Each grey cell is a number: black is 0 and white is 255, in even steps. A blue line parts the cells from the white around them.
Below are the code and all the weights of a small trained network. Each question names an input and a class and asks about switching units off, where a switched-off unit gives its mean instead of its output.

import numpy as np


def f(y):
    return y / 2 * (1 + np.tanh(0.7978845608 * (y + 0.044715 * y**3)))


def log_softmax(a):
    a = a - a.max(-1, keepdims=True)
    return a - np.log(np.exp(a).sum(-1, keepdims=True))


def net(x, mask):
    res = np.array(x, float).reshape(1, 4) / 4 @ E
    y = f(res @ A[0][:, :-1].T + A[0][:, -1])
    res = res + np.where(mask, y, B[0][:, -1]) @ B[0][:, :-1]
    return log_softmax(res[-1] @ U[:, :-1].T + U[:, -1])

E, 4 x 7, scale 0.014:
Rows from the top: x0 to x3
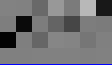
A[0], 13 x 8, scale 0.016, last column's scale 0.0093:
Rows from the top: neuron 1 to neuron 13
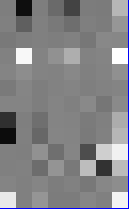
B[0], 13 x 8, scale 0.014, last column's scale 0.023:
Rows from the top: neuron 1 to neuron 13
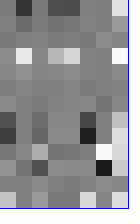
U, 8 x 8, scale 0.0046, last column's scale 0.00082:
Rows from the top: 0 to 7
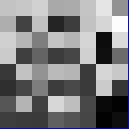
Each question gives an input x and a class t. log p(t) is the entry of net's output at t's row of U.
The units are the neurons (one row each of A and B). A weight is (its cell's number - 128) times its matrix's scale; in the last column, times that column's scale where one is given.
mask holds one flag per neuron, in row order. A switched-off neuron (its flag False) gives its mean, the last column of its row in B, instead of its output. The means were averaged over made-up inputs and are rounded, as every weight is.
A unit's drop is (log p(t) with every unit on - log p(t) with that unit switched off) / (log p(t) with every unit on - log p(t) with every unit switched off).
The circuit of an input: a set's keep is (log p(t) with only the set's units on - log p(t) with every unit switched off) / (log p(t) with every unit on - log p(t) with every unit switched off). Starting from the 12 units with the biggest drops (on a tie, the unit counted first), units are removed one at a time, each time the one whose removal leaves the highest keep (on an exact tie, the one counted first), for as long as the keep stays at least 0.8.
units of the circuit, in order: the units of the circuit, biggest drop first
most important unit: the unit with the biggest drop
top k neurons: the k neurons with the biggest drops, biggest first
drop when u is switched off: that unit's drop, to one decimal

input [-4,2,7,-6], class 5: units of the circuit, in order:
neuron 4
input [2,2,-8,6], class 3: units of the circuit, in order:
neuron 4; neuron 10
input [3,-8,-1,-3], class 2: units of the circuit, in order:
neuron 9; neuron 10
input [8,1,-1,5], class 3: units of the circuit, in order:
neuron 4; neuron 9
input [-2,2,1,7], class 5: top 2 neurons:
neuron 4; neuron 13
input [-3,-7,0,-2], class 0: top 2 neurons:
neuron 9; neuron 8
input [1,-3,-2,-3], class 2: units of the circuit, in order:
neuron 10; neuron 9
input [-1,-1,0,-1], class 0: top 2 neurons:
neuron 9; neuron 8
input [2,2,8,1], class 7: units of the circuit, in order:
neuron 4; neuron 10
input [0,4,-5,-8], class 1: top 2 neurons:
neuron 11; neuron 4
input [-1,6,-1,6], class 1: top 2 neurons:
neuron 9; neuron 11
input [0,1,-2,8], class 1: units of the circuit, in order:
neuron 4; neuron 9
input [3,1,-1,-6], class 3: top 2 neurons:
neuron 4; neuron 9
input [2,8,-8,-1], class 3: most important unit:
neuron 10
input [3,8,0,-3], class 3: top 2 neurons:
neuron 9; neuron 8
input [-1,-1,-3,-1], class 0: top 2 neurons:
neuron 11; neuron 1
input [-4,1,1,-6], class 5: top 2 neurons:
neuron 4; neuron 13
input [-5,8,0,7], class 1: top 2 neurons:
neuron 9; neuron 8
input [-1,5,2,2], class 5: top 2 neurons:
neuron 11; neuron 13
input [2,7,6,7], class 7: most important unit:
neuron 10
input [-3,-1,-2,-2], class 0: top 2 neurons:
neuron 1; neuron 9
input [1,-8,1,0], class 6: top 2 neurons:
neuron 10; neuron 13
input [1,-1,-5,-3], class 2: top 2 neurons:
neuron 10; neuron 1
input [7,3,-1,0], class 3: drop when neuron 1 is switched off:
0.0
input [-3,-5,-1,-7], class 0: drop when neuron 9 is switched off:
0.3
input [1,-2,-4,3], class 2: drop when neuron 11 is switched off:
-0.1
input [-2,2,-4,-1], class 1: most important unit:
neuron 4
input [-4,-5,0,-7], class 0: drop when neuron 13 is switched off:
-0.1
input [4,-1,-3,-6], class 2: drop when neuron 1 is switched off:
0.2
